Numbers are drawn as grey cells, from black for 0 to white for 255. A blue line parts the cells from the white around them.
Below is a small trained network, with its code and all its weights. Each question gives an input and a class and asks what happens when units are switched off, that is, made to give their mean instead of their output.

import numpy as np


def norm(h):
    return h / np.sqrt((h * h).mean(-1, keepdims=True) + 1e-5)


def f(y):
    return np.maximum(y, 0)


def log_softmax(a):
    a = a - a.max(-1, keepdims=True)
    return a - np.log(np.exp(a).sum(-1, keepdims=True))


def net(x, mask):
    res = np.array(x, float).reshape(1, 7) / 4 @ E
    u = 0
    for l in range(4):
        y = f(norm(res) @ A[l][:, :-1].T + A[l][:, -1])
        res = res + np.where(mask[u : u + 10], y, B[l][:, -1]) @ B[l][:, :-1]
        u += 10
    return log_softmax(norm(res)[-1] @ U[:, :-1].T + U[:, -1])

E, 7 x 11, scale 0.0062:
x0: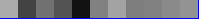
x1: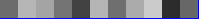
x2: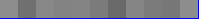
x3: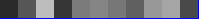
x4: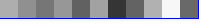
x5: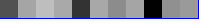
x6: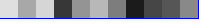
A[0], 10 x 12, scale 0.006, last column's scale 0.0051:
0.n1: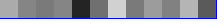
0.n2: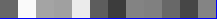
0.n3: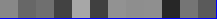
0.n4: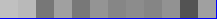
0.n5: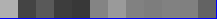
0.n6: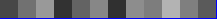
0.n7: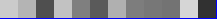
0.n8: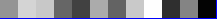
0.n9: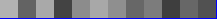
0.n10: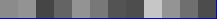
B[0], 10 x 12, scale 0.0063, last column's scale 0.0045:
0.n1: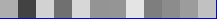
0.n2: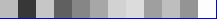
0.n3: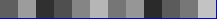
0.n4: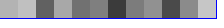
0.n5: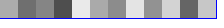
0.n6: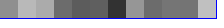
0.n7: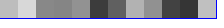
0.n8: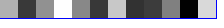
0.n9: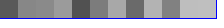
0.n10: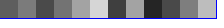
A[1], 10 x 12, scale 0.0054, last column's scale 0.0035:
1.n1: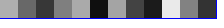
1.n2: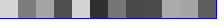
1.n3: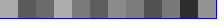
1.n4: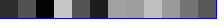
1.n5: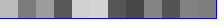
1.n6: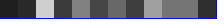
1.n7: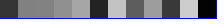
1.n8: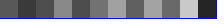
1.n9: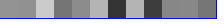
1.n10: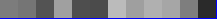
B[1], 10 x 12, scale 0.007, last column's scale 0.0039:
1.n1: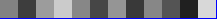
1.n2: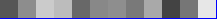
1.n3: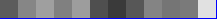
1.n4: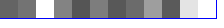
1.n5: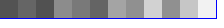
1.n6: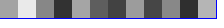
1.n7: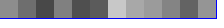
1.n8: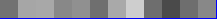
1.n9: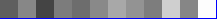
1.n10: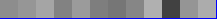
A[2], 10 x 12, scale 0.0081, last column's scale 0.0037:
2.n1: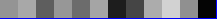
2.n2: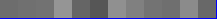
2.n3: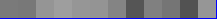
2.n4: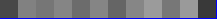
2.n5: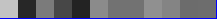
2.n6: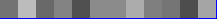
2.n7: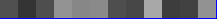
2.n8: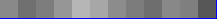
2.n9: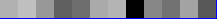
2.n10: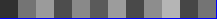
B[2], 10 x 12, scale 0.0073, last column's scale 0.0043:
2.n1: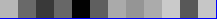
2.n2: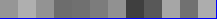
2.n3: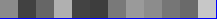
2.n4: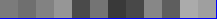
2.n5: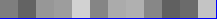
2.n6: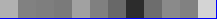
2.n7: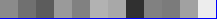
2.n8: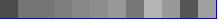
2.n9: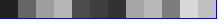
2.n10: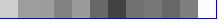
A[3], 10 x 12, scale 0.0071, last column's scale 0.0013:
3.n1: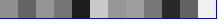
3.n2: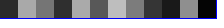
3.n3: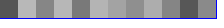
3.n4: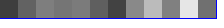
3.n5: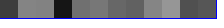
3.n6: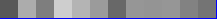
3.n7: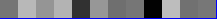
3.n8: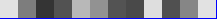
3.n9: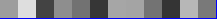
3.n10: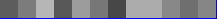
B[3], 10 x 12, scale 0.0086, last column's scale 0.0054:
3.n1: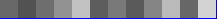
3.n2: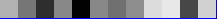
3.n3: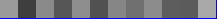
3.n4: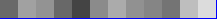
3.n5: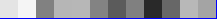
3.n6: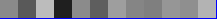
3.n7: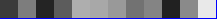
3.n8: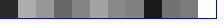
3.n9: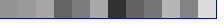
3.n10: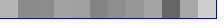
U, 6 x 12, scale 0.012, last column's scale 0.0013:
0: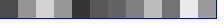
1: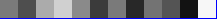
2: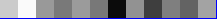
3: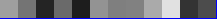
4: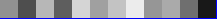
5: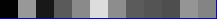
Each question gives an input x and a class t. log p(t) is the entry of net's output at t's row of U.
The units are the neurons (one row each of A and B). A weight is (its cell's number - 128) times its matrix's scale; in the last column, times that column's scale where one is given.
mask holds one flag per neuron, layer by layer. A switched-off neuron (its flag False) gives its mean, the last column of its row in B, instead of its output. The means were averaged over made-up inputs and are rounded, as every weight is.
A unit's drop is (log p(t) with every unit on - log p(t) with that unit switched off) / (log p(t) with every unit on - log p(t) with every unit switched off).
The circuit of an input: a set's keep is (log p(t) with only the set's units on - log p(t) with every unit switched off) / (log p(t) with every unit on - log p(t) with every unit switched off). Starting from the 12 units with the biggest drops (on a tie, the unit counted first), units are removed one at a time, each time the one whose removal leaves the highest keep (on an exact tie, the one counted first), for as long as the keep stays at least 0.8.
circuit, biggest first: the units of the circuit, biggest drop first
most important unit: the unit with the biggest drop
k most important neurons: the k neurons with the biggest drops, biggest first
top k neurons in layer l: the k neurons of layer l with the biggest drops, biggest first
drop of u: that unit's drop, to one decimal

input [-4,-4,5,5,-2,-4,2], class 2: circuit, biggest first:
[1.n6, 3.n5]
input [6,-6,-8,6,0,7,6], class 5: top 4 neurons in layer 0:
[0.n8, 0.n2, 0.n6, 0.n7]
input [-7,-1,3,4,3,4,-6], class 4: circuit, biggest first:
[0.n2]
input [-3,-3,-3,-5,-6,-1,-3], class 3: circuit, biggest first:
[3.n2, 0.n3]
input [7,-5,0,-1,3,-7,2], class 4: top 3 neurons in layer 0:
[0.n5, 0.n8, 0.n1]
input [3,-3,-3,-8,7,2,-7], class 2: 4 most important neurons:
[0.n7, 0.n4, 1.n5, 2.n9]
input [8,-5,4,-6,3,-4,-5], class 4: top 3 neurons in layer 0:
[0.n5, 0.n8, 0.n1]
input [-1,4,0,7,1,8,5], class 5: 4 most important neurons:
[3.n7, 1.n9, 1.n3, 3.n9]
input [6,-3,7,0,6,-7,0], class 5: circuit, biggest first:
[3.n8, 0.n10]
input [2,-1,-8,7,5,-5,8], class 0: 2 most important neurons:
[2.n9, 1.n5]
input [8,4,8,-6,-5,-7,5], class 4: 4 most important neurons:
[0.n1, 0.n5, 3.n7, 2.n5]
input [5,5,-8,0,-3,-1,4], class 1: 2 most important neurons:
[0.n8, 0.n2]
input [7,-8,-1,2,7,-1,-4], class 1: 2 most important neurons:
[1.n1, 0.n2]
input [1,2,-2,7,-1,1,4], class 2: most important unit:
1.n6
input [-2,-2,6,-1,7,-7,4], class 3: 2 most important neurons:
[2.n1, 3.n7]
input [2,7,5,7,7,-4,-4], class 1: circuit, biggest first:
[0.n8, 3.n2]
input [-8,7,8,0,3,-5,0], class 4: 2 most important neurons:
[0.n2, 1.n1]
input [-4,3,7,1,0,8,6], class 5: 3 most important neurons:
[3.n7, 1.n9, 1.n4]
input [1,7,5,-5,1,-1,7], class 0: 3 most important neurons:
[2.n9, 0.n9, 1.n1]
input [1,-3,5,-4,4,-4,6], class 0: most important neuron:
[2.n9]
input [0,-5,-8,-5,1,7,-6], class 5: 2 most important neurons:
[3.n7, 0.n8]
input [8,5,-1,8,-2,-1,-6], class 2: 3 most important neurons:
[1.n6, 0.n2, 3.n5]
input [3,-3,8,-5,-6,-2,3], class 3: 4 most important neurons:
[3.n2, 0.n3, 2.n10, 0.n4]
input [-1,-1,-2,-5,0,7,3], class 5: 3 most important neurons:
[3.n7, 1.n9, 2.n10]
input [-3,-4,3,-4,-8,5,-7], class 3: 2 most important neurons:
[3.n2, 1.n7]
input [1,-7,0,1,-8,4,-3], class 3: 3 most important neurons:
[3.n2, 0.n8, 1.n7]
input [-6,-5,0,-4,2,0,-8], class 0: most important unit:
1.n4
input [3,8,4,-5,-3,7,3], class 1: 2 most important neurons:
[0.n8, 3.n1]
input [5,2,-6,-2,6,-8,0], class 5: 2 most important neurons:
[3.n8, 0.n10]
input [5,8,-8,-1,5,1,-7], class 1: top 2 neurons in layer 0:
[0.n8, 0.n9]
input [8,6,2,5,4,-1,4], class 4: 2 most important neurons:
[0.n5, 2.n5]
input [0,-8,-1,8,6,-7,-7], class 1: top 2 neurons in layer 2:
[2.n7, 2.n9]
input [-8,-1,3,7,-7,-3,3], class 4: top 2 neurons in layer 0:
[0.n2, 0.n6]
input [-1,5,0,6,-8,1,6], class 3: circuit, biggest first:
[3.n2]
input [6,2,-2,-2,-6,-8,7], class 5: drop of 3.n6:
0.1
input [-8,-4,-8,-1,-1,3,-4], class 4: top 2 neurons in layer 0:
[0.n2, 0.n8]
